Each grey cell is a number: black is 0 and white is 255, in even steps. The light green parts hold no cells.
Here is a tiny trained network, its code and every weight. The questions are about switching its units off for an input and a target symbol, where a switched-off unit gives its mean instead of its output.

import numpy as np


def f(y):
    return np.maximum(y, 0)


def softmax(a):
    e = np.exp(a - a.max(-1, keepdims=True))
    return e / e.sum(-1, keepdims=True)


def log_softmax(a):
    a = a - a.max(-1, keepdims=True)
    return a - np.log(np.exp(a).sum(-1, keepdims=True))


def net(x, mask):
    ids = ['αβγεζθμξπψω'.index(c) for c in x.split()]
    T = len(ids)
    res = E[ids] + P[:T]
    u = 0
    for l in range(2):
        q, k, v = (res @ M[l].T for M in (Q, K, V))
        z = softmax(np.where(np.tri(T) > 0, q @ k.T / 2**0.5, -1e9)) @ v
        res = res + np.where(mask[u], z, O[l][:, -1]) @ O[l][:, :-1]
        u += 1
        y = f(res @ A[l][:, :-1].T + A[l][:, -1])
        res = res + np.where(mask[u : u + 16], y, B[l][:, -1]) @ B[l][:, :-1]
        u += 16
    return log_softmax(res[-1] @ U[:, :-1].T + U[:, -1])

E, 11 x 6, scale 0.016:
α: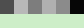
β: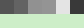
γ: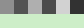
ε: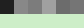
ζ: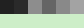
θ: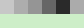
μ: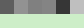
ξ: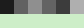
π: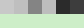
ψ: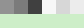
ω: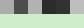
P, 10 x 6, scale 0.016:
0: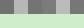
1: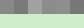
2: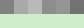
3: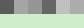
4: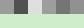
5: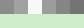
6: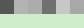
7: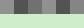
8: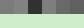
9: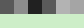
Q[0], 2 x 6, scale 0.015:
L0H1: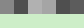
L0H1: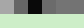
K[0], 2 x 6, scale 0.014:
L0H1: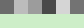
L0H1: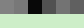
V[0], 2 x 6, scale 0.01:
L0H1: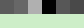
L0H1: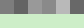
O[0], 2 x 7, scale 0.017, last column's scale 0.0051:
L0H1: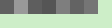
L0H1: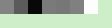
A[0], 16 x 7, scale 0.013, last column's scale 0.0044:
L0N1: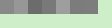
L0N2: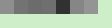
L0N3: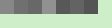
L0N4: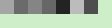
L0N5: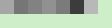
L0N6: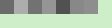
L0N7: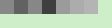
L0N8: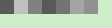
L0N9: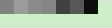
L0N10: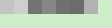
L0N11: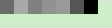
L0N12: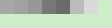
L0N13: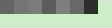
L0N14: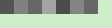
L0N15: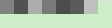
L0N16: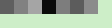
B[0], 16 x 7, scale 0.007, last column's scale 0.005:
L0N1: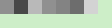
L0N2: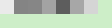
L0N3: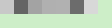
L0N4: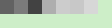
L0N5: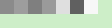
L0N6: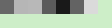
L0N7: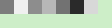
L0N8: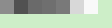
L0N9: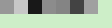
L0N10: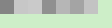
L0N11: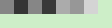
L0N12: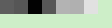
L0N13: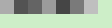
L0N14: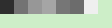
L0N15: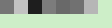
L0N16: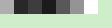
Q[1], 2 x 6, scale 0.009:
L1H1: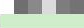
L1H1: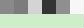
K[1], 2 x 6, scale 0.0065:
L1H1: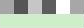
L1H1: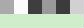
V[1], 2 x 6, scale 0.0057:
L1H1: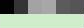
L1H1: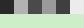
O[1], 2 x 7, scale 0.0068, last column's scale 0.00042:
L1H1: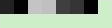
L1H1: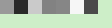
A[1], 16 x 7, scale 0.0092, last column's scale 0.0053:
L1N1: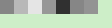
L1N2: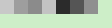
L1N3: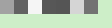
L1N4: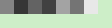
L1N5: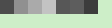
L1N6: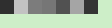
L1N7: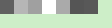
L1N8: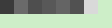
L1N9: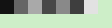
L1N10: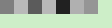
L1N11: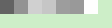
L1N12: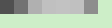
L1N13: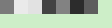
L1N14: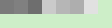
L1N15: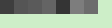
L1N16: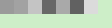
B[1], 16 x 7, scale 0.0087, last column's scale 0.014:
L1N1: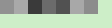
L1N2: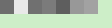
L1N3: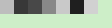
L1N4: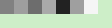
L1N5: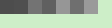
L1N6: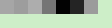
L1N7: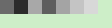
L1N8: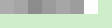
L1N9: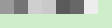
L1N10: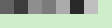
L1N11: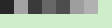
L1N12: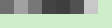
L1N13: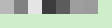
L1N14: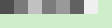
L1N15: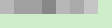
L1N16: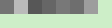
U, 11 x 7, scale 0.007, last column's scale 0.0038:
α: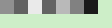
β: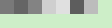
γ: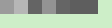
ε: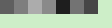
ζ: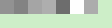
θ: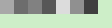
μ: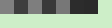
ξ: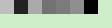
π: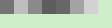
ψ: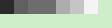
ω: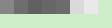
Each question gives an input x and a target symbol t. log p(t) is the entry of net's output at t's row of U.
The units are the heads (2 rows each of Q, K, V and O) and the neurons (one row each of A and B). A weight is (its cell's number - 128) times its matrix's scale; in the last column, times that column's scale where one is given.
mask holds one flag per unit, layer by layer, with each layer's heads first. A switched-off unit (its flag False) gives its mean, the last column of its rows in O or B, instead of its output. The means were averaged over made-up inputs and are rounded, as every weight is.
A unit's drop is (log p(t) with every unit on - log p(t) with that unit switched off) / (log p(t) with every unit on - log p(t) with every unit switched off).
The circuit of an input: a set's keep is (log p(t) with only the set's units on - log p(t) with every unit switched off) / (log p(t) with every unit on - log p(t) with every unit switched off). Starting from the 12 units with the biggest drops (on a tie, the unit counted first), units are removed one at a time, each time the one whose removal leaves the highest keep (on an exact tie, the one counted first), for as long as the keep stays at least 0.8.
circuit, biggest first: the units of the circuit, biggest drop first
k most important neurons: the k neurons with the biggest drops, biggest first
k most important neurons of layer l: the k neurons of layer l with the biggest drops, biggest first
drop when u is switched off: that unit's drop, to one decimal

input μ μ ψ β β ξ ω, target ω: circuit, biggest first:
(L0N16, L1N4, L0N12)
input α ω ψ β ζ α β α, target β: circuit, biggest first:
(L1N12, L0N5)
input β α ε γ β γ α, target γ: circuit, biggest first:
(L0H1, L1N7)
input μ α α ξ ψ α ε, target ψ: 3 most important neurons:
(L1N11, L1N9, L0N16)
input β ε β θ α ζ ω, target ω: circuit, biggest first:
(L0N16, L0H1, L1N4, L0N8)
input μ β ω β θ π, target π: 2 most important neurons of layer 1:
(L1N2, L1N7)
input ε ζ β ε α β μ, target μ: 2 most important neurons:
(L1N3, L0N8)
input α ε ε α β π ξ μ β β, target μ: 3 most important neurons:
(L0N5, L1N3, L0N10)
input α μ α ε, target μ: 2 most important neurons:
(L1N3, L1N12)
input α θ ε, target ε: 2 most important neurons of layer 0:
(L0N10, L0N2)
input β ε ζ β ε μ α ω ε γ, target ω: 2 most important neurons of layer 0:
(L0N16, L0N15)
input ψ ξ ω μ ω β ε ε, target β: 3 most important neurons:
(L1N10, L1N4, L1N12)
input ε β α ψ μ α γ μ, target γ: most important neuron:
(L0N6)
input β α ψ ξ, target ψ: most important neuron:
(L1N11)
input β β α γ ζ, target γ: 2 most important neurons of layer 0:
(L0N7, L0N2)
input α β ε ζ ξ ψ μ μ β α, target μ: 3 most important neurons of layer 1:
(L1N3, L1N12, L1N8)
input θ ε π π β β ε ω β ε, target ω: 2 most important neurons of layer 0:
(L0N15, L0N8)
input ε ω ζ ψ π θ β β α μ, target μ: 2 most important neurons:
(L1N3, L1N6)
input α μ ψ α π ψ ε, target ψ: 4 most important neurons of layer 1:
(L1N11, L1N9, L1N4, L1N14)
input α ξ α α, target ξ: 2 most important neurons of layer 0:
(L0N16, L0N11)
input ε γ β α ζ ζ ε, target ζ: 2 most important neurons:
(L1N15, L0N16)
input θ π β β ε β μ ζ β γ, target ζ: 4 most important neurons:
(L0N16, L1N4, L1N3, L1N8)
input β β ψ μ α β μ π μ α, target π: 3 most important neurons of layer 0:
(L0N2, L0N9, L0N13)
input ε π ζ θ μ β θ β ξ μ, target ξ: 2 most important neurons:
(L1N3, L0N16)
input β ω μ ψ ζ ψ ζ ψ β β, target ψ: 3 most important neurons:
(L1N11, L0N16, L1N9)
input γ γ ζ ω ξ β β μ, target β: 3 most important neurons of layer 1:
(L1N10, L1N4, L1N12)
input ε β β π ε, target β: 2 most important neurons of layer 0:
(L0N14, L0N16)
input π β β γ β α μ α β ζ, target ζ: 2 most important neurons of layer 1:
(L1N3, L1N15)
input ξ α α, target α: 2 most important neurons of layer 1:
(L1N13, L1N7)
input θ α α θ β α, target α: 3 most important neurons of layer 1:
(L1N13, L1N7, L1N4)
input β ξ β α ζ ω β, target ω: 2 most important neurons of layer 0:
(L0N15, L0N16)
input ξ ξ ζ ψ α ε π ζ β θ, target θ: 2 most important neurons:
(L1N3, L0N10)
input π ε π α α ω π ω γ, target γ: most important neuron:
(L1N4)
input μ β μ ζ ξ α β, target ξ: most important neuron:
(L0N16)
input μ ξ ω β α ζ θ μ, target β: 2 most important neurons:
(L1N10, L0N4)
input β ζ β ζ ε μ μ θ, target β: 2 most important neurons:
(L0N4, L1N10)
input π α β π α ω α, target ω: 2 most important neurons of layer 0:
(L0N16, L0N8)
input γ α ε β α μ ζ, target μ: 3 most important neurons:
(L1N3, L1N12, L1N8)
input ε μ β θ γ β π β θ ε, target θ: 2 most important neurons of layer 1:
(L1N3, L1N9)
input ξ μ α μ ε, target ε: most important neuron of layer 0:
(L0N14)
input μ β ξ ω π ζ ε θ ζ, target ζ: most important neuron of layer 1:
(L1N15)
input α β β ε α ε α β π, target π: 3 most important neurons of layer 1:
(L1N2, L1N7, L1N13)
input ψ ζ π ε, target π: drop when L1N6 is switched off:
0.2
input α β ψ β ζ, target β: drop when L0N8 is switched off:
0.0
